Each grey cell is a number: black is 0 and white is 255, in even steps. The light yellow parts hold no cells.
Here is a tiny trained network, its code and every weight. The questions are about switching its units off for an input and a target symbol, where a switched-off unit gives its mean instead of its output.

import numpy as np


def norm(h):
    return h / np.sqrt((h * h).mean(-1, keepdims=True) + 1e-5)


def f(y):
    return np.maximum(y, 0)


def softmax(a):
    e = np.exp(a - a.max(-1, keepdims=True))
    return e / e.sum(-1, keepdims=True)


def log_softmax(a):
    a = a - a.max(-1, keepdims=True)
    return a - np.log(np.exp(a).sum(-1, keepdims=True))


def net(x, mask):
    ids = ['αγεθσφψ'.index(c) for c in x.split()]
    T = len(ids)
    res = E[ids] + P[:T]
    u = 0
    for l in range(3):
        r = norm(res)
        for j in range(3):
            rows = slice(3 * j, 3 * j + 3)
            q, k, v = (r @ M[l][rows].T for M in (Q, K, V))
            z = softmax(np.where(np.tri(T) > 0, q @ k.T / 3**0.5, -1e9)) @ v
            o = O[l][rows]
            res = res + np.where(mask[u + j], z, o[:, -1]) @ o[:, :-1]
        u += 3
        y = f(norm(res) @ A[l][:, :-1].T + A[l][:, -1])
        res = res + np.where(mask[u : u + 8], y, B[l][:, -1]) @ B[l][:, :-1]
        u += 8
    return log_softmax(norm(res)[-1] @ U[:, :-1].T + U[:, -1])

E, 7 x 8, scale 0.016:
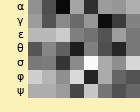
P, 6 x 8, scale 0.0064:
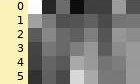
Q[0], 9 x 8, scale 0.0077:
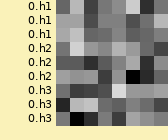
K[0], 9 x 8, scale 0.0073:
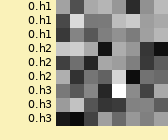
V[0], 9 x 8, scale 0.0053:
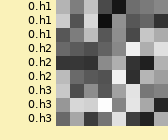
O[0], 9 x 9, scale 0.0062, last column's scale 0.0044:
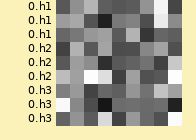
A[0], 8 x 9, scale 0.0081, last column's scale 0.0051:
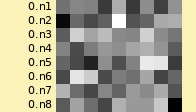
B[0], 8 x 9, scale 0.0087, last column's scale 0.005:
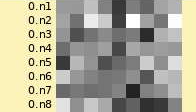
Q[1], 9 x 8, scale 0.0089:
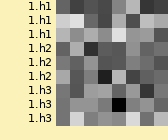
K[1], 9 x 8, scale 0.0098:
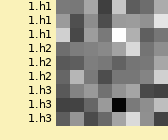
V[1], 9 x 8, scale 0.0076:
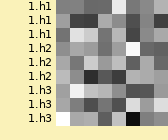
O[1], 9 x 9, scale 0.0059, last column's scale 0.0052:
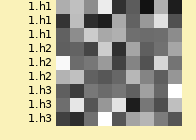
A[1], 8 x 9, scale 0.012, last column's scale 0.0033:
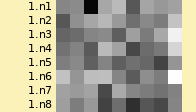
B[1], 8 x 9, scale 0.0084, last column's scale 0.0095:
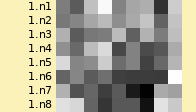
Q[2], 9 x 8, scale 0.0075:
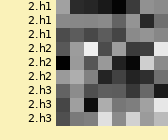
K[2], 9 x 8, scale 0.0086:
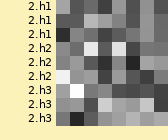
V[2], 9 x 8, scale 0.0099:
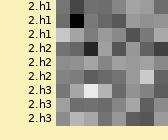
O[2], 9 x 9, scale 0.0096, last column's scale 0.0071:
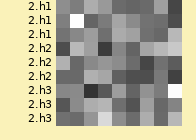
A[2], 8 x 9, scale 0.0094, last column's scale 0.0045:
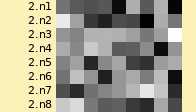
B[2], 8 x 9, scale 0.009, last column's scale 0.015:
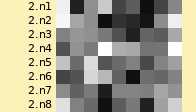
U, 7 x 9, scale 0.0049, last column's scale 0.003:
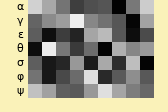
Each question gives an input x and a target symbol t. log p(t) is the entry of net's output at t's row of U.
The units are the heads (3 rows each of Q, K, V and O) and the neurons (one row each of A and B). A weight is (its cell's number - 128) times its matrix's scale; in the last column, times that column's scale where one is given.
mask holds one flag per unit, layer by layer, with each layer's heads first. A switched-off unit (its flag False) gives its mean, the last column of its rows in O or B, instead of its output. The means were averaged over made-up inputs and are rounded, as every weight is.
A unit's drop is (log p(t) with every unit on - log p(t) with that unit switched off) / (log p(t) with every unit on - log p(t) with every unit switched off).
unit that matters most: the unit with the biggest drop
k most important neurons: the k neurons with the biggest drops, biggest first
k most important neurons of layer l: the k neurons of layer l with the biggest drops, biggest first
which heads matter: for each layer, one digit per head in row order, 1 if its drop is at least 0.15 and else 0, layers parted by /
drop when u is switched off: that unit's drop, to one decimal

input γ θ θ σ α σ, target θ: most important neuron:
(0.n2)
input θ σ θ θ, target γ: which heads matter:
001 / 000 / 000
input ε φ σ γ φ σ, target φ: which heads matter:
101 / 111 / 111
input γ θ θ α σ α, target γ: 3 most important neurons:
(1.n1, 2.n2, 2.n8)
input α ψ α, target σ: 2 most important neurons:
(2.n2, 2.n1)
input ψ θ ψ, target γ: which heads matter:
010 / 001 / 000
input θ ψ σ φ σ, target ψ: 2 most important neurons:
(0.n2, 2.n2)
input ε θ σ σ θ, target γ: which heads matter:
101 / 010 / 001
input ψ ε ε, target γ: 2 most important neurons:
(1.n8, 2.n2)
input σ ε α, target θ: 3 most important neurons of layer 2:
(2.n2, 2.n8, 2.n4)
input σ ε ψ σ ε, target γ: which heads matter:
010 / 001 / 000
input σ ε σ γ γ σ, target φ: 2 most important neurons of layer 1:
(1.n3, 1.n6)
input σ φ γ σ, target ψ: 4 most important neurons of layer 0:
(0.n2, 0.n1, 0.n5, 0.n6)
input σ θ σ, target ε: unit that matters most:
0.h3
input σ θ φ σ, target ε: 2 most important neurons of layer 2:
(2.n2, 2.n7)
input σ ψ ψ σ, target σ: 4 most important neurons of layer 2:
(2.n2, 2.n4, 2.n7, 2.n8)
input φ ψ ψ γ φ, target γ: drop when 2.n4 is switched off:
0.0
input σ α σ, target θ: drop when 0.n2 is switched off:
0.8
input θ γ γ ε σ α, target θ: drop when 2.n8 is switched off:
0.1
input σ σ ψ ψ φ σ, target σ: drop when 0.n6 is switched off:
-0.1
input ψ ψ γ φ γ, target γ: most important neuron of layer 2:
(2.n2)
